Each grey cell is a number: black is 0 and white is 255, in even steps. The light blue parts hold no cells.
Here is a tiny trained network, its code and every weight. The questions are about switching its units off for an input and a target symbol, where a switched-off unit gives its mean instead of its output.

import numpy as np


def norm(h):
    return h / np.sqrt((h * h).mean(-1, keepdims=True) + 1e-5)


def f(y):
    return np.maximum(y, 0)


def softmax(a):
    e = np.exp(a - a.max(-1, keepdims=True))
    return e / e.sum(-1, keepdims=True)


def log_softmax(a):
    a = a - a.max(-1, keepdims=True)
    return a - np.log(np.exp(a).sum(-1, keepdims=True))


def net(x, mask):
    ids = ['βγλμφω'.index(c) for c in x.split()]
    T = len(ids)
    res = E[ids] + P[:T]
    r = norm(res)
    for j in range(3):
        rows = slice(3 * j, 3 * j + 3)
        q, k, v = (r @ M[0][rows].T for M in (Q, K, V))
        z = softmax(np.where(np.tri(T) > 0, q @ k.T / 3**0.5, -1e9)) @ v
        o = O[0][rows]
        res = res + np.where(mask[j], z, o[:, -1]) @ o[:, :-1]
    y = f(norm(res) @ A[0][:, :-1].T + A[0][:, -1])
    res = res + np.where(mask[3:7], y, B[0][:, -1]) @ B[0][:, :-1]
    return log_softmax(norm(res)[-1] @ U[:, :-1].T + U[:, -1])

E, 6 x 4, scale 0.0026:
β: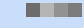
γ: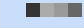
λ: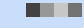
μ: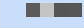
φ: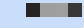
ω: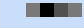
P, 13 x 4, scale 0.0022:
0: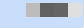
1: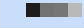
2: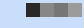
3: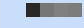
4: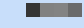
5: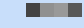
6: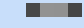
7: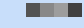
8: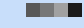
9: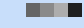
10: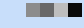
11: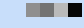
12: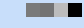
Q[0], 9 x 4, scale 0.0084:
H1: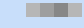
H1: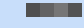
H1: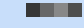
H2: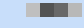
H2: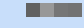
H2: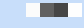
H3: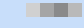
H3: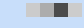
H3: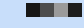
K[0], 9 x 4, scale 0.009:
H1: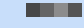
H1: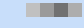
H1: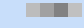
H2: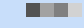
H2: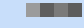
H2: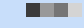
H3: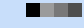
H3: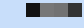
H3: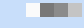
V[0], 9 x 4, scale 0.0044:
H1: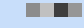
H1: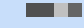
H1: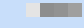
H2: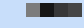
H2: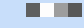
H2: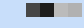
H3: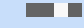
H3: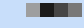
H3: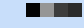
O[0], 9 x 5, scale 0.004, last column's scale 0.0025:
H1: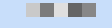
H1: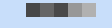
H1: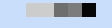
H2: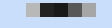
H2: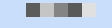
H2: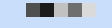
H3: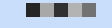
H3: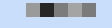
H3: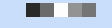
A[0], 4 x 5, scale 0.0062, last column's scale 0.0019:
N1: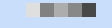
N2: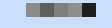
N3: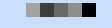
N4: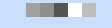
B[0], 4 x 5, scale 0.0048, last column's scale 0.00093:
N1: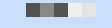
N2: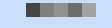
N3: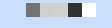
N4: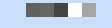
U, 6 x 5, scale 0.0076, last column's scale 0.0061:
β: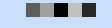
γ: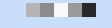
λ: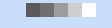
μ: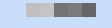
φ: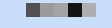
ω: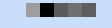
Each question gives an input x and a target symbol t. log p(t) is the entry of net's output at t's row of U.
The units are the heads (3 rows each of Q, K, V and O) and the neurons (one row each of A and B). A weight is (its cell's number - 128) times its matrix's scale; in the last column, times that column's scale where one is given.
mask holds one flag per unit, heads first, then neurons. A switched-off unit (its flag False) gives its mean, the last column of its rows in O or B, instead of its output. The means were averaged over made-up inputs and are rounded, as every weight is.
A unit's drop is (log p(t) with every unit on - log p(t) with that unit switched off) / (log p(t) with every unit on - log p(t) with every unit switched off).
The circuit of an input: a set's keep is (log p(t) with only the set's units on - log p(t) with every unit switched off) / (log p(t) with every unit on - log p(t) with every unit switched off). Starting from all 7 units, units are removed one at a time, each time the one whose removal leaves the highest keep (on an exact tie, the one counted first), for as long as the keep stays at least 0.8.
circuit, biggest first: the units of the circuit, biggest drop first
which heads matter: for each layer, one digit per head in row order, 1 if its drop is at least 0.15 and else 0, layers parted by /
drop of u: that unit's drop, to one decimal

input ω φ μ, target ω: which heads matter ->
011
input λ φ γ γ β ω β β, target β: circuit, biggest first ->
H3
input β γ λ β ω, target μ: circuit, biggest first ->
H3, H1
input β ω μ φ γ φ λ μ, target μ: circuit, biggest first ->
H3, H1
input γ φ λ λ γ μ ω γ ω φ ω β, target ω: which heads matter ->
010
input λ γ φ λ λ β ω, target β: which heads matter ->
101
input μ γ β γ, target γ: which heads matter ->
101
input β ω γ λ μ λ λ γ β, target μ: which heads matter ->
101
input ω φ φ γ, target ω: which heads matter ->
011
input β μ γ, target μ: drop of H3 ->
0.4
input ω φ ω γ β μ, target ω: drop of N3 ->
-0.1
